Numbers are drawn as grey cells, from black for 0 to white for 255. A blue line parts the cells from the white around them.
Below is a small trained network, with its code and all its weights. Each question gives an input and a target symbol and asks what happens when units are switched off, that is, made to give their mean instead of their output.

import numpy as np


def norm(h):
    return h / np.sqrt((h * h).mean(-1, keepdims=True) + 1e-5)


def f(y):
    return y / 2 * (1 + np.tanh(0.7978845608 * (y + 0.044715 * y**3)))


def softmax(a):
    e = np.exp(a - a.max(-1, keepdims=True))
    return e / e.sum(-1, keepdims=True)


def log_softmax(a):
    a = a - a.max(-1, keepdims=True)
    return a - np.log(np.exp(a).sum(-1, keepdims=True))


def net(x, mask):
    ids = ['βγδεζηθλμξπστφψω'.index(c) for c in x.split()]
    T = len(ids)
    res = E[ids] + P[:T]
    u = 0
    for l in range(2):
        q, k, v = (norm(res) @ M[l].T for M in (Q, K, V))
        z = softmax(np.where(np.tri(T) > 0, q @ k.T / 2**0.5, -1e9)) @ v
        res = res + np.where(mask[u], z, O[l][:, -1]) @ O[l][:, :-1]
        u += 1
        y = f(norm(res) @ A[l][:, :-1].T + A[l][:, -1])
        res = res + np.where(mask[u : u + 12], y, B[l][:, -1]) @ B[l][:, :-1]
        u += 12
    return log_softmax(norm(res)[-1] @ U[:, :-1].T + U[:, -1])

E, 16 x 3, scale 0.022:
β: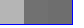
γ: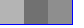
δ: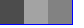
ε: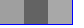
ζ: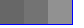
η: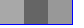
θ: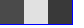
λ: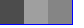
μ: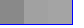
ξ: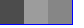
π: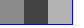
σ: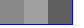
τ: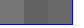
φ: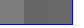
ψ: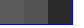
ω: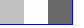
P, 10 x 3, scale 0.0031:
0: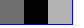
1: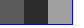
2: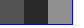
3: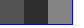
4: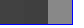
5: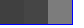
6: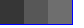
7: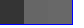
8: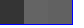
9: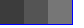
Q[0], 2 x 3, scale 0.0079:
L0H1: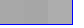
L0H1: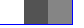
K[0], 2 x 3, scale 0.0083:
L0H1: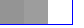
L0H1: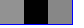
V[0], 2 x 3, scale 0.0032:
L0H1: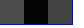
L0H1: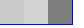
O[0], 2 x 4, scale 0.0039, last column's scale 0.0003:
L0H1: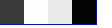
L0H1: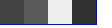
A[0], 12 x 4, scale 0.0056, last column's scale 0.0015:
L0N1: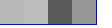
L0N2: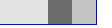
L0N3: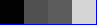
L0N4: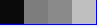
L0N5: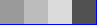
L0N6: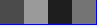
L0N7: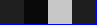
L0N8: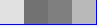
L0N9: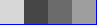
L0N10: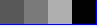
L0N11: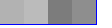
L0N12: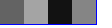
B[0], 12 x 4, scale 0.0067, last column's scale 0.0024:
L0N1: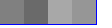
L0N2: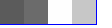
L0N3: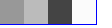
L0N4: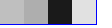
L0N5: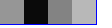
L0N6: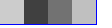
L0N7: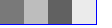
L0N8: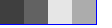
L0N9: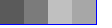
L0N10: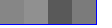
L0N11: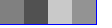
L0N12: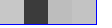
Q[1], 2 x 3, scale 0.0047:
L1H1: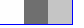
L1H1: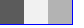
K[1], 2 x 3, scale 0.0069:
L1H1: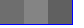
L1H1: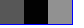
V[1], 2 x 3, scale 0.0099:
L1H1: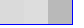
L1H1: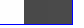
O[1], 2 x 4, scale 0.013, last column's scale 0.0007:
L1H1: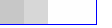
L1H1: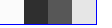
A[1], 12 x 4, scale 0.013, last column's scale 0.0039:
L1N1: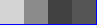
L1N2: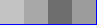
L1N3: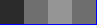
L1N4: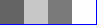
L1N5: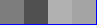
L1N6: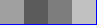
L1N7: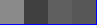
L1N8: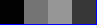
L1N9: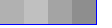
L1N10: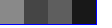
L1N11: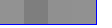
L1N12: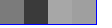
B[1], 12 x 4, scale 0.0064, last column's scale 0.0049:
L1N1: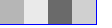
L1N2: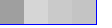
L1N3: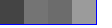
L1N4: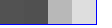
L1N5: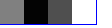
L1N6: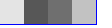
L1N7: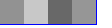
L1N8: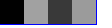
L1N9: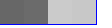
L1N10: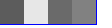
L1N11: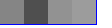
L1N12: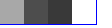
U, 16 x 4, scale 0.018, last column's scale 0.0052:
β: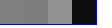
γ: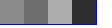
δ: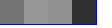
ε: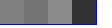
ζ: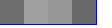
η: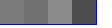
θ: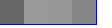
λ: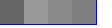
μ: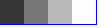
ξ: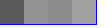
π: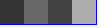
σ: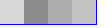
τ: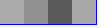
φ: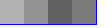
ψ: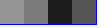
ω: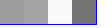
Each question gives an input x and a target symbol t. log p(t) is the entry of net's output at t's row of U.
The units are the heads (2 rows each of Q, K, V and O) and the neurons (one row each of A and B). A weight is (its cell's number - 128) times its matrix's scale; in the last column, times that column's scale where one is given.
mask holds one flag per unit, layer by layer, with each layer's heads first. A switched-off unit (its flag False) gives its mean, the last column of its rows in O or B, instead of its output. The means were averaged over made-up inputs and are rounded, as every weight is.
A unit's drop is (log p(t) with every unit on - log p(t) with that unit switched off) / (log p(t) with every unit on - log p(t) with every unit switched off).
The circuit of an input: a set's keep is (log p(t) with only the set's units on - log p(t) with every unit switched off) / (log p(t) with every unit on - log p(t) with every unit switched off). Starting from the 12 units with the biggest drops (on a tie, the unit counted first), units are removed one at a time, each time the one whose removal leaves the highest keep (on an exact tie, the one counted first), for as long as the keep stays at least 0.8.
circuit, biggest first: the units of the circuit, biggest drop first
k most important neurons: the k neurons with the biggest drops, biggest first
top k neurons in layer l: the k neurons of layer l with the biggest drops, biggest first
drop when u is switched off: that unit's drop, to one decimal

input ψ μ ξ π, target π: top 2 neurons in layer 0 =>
[L0N12 L0N6]
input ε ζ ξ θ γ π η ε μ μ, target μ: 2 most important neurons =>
[L0N6 L0N12]
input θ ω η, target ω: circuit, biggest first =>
[L1H1]
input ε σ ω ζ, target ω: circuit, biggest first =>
[L1H1 L0N2]
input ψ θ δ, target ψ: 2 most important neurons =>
[L0N4 L0N6]
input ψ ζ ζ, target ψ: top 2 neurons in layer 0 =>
[L0N4 L0N12]
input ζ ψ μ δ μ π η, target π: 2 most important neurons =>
[L0N12 L0N6]
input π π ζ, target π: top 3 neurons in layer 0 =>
[L0N12 L0N6 L0N7]
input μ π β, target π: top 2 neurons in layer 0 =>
[L0N8 L0N4]
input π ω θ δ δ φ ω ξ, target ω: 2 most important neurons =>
[L0N4 L1N4]
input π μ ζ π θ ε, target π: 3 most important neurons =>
[L0N12 L0N6 L1N8]
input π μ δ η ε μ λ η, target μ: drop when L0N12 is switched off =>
0.3
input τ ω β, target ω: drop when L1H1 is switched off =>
0.6
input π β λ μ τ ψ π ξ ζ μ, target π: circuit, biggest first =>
[L1H1]
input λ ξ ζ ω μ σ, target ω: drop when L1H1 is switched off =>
0.4
